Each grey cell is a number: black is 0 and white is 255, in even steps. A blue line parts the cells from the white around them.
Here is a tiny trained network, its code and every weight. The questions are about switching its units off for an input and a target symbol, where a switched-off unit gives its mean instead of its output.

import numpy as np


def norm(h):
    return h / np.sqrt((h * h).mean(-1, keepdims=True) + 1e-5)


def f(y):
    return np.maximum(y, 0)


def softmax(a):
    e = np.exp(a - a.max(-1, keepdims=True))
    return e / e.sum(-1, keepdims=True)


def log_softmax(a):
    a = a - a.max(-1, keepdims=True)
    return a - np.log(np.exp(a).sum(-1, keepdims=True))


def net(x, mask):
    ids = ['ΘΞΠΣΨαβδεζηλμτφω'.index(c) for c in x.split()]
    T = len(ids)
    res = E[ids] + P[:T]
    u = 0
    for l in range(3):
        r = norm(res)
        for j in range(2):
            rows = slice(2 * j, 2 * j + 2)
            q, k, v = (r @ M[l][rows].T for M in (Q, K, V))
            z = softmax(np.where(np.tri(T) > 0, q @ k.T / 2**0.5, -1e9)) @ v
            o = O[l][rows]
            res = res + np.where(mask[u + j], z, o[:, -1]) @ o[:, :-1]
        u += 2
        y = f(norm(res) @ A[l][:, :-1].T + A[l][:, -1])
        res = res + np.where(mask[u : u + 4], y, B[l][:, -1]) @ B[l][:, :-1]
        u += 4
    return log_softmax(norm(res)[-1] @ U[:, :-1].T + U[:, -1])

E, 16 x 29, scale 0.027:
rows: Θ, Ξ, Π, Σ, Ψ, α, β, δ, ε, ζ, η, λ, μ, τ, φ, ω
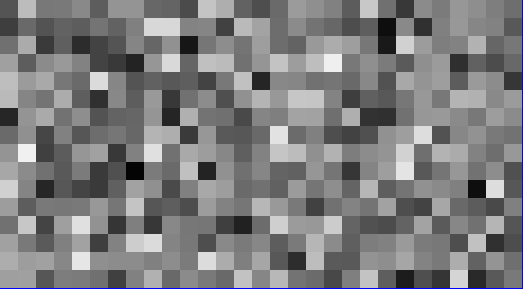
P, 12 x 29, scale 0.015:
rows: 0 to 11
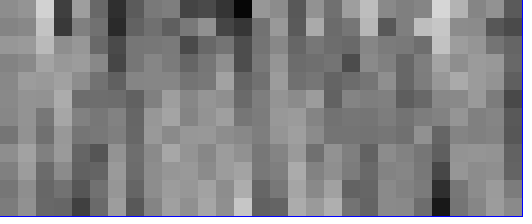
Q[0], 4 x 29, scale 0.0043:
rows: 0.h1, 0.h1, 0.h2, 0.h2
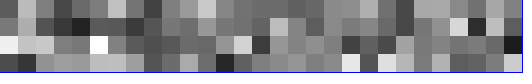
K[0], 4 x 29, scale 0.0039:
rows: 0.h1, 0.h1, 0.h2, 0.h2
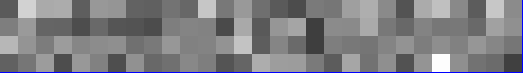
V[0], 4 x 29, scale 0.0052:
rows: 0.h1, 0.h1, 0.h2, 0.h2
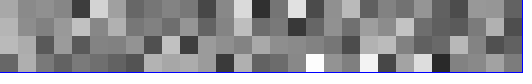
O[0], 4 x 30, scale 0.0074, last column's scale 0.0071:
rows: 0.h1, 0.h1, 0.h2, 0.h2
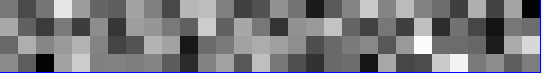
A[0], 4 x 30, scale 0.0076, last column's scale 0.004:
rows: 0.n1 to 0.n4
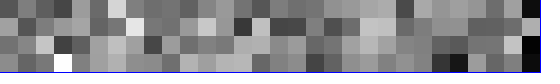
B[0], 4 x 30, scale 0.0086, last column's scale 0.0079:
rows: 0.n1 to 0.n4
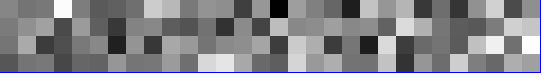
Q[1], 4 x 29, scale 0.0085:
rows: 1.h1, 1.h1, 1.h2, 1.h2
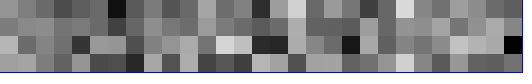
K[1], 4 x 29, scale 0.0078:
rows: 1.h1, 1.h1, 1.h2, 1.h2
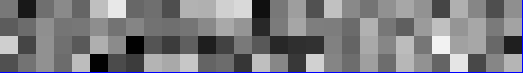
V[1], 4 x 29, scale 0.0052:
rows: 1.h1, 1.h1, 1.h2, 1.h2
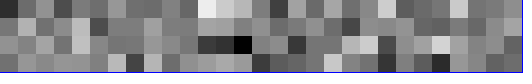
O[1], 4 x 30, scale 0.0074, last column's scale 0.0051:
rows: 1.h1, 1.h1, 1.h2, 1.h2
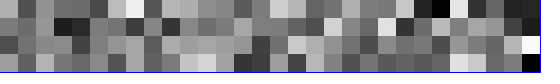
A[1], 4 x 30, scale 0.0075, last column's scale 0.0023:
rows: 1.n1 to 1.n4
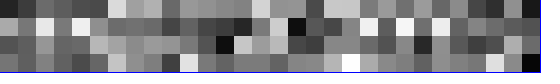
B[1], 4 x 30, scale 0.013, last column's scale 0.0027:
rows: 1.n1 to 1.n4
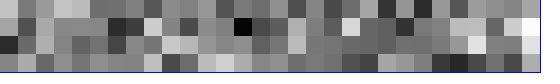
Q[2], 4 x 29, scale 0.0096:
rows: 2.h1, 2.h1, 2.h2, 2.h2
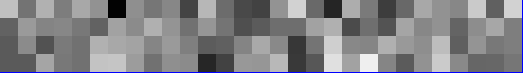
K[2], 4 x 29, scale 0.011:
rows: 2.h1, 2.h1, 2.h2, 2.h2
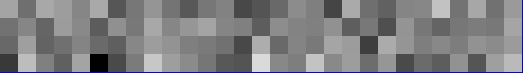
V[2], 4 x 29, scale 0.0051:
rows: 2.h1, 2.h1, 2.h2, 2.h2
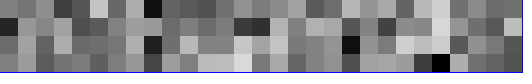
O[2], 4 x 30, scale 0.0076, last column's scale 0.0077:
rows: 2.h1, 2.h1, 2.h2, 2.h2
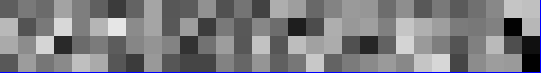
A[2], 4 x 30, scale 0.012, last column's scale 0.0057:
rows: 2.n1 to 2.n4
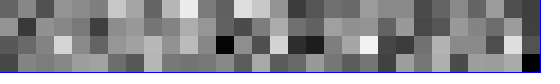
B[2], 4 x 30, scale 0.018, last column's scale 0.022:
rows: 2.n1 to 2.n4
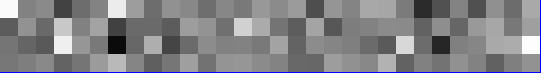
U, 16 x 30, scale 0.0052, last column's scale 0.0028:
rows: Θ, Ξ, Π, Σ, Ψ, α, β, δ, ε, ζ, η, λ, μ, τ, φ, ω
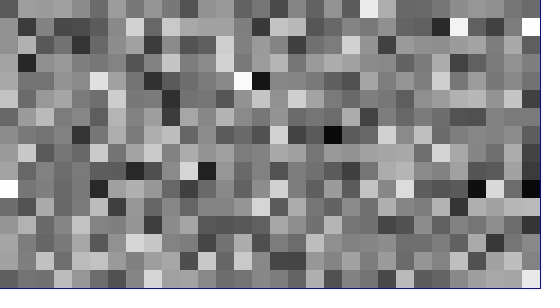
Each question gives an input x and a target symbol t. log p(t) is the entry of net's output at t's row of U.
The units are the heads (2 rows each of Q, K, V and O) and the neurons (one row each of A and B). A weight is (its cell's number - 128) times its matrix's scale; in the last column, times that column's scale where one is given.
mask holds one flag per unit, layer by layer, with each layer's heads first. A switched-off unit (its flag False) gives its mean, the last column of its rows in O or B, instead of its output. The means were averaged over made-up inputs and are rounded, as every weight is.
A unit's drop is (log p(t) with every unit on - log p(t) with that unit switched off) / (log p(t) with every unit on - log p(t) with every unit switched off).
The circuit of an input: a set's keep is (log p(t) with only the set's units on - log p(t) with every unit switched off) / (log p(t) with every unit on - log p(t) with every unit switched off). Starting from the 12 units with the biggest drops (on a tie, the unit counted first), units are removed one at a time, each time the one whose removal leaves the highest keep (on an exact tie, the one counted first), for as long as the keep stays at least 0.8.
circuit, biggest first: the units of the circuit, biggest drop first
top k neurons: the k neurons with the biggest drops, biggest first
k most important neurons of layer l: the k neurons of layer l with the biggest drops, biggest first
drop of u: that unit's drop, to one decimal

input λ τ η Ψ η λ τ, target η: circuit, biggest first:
[2.h2, 1.n2, 2.n1]
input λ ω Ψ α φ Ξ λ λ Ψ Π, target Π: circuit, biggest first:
[2.n3]
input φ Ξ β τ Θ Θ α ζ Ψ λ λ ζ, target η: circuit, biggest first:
[2.n1, 1.n2]
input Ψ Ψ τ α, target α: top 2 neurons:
[0.n4, 2.n3]
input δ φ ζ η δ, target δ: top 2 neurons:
[2.n3, 0.n3]
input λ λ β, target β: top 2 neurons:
[2.n3, 1.n4]
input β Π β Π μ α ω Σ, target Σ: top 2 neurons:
[2.n3, 0.n3]
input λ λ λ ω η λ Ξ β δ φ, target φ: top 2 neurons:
[0.n3, 2.n3]
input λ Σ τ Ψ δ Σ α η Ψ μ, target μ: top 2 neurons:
[0.n4, 2.n3]
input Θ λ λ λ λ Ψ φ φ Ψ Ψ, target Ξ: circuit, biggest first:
[0.h1, 0.n4, 1.h1]
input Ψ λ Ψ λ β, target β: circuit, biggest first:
[0.h2, 2.n3, 1.n4]
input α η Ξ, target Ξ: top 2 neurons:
[2.n3, 1.n3]
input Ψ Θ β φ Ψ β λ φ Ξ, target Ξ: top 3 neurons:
[1.n2, 2.n3, 2.n4]
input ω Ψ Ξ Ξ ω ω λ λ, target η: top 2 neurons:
[0.n3, 1.n2]
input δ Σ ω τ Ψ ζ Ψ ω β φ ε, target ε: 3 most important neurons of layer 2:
[2.n3, 2.n1, 2.n4]
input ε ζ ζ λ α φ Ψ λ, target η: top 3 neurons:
[1.n2, 0.n3, 2.n1]
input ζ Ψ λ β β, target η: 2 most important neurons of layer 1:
[1.n2, 1.n4]
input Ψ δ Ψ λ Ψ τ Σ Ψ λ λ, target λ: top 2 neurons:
[2.n2, 2.n3]
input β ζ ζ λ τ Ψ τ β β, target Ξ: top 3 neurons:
[1.n4, 1.n2, 2.n3]
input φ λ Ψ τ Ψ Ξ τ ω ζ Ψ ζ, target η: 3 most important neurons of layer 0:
[0.n4, 0.n3, 0.n2]
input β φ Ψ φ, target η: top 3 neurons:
[1.n2, 2.n1, 0.n2]
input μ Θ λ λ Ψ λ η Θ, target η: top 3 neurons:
[2.n1, 1.n2, 0.n1]
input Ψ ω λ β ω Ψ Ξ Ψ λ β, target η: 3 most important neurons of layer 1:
[1.n4, 1.n1, 1.n2]
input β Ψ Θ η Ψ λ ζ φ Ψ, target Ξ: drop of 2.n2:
0.1
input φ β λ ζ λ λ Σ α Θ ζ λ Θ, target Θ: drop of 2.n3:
0.4
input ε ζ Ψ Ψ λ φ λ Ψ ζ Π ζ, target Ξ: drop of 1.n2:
0.0
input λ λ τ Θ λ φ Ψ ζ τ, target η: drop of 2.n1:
1.2
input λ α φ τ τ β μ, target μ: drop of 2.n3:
1.0
